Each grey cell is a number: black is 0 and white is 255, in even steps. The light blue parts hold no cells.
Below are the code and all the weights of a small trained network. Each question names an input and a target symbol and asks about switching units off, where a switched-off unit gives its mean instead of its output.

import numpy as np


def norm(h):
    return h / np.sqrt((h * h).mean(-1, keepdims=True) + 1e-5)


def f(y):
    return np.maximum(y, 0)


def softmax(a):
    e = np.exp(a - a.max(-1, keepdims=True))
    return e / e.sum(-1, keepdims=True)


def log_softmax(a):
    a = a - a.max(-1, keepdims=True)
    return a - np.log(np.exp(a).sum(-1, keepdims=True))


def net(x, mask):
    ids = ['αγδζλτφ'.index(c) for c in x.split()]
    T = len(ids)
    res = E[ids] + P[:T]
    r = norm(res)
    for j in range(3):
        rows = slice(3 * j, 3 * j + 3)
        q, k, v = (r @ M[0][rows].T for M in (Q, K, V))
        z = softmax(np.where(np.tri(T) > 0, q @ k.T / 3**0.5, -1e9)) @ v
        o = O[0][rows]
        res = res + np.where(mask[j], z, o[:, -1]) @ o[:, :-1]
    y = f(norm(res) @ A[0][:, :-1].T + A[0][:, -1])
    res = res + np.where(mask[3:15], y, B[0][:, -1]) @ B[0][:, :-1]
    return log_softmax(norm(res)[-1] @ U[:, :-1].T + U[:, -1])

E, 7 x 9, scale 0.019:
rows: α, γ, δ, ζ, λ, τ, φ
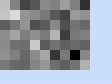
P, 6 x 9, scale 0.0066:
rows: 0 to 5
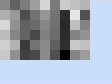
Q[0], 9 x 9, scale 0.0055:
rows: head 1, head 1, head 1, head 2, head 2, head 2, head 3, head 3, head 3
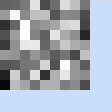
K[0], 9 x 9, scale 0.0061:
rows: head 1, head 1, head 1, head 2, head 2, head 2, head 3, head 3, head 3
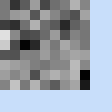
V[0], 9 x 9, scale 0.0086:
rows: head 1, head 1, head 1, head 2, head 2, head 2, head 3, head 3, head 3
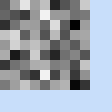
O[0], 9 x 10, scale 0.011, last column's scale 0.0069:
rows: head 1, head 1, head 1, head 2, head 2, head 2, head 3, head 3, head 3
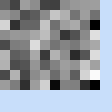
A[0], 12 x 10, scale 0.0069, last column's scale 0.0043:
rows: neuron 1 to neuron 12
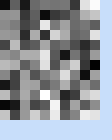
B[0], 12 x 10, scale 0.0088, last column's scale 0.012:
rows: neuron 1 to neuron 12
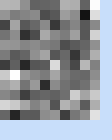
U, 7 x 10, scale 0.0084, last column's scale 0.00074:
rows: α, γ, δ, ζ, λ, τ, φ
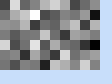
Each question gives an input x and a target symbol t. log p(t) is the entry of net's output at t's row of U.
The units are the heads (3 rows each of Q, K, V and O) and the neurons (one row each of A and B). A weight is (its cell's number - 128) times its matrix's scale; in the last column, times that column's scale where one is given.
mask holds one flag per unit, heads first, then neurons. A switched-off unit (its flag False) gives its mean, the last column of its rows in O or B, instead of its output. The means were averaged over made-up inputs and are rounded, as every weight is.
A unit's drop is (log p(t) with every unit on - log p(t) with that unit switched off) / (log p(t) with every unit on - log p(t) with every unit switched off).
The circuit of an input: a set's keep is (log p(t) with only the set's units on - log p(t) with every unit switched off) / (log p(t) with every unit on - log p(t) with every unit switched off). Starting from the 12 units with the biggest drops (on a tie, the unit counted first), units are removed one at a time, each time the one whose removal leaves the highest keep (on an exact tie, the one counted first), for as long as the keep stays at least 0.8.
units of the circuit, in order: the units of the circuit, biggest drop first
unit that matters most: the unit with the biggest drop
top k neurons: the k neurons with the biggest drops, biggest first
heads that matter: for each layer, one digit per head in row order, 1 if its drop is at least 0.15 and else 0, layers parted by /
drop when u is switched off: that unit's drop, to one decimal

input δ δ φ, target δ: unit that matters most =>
head 2
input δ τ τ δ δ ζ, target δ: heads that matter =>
010
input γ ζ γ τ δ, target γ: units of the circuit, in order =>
head 1; head 2
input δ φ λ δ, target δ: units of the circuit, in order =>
neuron 11; head 1
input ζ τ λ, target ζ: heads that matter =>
110
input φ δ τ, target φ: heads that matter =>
001
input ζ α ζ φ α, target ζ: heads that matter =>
010
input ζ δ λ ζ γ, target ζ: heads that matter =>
010
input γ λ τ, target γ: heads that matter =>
100
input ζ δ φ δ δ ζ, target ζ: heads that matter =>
110
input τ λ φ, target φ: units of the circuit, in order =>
head 3; head 1
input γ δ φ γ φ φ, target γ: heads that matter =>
110
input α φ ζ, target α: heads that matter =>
100
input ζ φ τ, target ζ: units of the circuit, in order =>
head 2; head 1
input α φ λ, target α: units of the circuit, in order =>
head 1
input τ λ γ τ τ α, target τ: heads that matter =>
001
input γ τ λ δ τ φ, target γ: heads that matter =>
100
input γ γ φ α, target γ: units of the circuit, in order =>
head 1; head 2
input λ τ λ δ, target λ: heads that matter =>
010
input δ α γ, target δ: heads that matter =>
011
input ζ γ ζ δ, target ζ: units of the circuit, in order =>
head 2
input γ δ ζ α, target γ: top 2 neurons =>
neuron 4; neuron 12
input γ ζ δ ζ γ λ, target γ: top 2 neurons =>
neuron 4; neuron 12
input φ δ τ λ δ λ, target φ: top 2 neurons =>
neuron 12; neuron 6
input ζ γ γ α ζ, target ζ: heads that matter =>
010
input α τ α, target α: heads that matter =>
100
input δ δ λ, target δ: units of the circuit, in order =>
head 2
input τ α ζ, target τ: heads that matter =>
001
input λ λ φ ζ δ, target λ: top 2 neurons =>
neuron 11; neuron 1
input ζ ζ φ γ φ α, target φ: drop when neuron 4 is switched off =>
0.1
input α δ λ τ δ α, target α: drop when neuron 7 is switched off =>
0.0
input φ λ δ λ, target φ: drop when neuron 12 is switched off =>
0.1
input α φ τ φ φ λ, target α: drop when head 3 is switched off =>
-0.1
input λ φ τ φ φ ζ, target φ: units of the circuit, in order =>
head 3
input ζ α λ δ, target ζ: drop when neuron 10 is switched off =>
0.2
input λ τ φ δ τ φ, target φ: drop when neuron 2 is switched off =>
-0.1
